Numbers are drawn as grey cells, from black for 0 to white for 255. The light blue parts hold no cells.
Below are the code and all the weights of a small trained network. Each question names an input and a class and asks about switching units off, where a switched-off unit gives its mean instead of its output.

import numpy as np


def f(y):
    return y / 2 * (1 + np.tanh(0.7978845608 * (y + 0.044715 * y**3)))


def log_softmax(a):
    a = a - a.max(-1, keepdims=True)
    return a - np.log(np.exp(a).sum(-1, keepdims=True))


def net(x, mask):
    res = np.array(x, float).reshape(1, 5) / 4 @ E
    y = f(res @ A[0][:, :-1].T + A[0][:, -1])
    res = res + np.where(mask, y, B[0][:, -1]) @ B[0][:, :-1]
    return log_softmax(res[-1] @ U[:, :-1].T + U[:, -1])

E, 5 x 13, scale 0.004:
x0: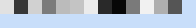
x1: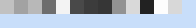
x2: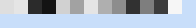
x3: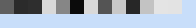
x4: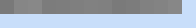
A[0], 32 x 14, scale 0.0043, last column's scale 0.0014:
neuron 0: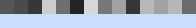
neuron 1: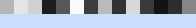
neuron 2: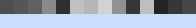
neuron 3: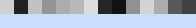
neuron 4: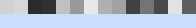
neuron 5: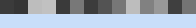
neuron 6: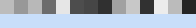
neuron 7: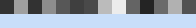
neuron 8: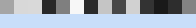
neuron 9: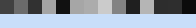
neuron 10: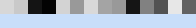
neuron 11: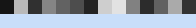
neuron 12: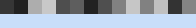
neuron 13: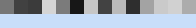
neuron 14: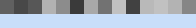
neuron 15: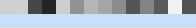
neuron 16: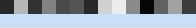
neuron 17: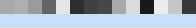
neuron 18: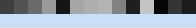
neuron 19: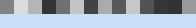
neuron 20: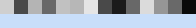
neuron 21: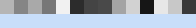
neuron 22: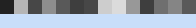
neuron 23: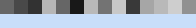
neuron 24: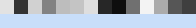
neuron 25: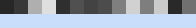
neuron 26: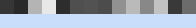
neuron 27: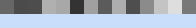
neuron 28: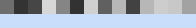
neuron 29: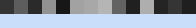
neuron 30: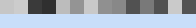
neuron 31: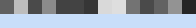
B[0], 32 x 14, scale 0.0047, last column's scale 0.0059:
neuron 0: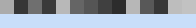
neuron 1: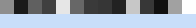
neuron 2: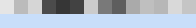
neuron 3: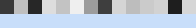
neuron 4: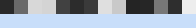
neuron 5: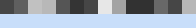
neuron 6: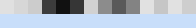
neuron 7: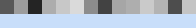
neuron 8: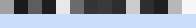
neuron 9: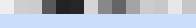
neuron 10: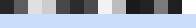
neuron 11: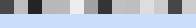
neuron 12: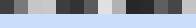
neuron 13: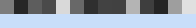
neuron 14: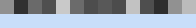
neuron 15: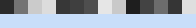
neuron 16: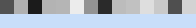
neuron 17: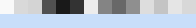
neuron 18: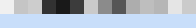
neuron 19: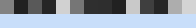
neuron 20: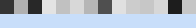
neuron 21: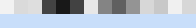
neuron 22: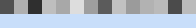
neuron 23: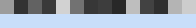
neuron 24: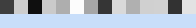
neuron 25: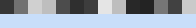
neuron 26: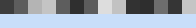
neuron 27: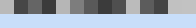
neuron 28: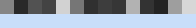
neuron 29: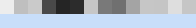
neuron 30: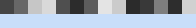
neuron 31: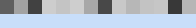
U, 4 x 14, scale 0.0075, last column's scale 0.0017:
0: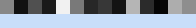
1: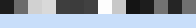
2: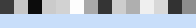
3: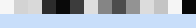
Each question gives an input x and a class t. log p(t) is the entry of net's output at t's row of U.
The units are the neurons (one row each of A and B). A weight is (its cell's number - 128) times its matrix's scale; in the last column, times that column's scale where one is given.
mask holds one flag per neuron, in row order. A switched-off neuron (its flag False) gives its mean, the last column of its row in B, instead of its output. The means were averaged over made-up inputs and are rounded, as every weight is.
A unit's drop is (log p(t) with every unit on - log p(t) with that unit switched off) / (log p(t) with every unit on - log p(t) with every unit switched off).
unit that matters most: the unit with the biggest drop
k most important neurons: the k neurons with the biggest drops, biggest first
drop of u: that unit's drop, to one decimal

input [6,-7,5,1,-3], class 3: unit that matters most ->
neuron 18
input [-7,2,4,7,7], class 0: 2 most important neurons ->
[neuron 23; neuron 13]
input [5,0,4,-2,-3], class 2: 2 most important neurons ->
[neuron 24; neuron 20]
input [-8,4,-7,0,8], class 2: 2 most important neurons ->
[neuron 16; neuron 11]
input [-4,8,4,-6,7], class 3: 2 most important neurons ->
[neuron 17; neuron 21]
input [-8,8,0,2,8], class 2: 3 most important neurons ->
[neuron 16; neuron 11; neuron 7]
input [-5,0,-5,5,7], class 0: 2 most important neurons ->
[neuron 23; neuron 10]
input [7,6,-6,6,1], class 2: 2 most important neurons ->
[neuron 3; neuron 24]
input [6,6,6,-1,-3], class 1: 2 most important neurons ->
[neuron 10; neuron 15]
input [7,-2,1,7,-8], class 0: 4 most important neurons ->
[neuron 28; neuron 13; neuron 0; neuron 23]
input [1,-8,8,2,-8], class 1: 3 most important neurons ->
[neuron 10; neuron 4; neuron 30]
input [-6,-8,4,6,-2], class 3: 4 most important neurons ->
[neuron 9; neuron 29; neuron 18; neuron 2]
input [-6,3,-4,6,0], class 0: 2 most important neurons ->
[neuron 23; neuron 13]
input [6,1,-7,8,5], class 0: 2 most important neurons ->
[neuron 28; neuron 13]
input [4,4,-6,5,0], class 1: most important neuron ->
[neuron 25]
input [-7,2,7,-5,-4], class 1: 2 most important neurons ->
[neuron 10; neuron 4]
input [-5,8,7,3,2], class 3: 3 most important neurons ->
[neuron 17; neuron 21; neuron 6]
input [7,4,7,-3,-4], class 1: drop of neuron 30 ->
0.2
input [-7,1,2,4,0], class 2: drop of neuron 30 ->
0.0
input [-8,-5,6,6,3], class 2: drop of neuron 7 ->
0.1
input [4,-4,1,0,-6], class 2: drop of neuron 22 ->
-0.1
